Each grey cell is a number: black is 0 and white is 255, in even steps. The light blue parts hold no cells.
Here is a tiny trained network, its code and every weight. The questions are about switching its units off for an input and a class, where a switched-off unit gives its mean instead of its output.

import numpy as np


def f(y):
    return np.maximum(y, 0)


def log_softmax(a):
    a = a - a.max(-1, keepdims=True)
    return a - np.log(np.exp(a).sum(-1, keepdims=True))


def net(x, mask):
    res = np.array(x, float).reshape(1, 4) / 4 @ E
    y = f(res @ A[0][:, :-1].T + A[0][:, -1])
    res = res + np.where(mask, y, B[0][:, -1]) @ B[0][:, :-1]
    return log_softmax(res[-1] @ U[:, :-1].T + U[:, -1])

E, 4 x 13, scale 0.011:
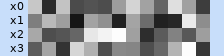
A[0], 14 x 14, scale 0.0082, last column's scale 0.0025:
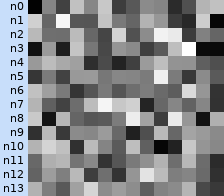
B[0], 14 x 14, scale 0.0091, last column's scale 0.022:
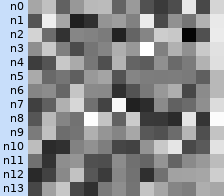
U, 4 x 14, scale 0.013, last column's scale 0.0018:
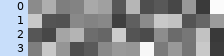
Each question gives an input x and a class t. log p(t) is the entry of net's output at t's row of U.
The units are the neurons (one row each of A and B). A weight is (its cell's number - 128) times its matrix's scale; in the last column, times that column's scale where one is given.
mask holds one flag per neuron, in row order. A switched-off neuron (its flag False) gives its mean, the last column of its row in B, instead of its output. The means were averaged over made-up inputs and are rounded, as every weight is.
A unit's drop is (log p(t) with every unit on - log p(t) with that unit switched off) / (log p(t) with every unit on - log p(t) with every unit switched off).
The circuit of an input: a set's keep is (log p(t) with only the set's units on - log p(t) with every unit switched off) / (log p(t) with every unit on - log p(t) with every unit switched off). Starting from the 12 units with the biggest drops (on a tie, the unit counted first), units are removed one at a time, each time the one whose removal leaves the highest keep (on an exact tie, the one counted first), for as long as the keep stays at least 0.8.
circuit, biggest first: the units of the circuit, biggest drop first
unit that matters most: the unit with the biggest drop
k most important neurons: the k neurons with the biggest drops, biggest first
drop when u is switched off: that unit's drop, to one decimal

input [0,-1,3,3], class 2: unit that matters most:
n1
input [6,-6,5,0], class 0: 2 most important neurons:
n8, n10
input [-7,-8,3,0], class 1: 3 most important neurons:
n2, n8, n1
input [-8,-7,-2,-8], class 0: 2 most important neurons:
n0, n3
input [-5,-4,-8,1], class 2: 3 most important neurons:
n4, n12, n8
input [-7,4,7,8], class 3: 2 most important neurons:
n3, n13
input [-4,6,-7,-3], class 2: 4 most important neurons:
n4, n2, n12, n11
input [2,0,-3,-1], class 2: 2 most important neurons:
n0, n9
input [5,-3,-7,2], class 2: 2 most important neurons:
n4, n12
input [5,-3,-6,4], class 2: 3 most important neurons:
n4, n12, n0
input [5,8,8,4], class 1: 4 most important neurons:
n10, n4, n12, n6
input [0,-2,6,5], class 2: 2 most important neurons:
n7, n1
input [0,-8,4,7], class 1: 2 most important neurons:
n2, n1
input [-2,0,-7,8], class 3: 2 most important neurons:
n3, n7
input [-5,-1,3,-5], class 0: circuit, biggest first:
n0
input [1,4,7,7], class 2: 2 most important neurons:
n7, n1
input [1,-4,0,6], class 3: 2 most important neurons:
n3, n10
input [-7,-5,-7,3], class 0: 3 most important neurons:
n0, n9, n7
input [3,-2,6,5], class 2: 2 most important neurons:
n7, n1
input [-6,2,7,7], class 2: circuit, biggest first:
n7
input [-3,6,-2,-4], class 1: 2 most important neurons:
n10, n8
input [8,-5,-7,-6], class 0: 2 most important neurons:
n8, n7
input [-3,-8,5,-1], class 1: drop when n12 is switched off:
0.0
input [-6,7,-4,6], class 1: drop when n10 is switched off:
1.5
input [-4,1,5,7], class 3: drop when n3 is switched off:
0.8
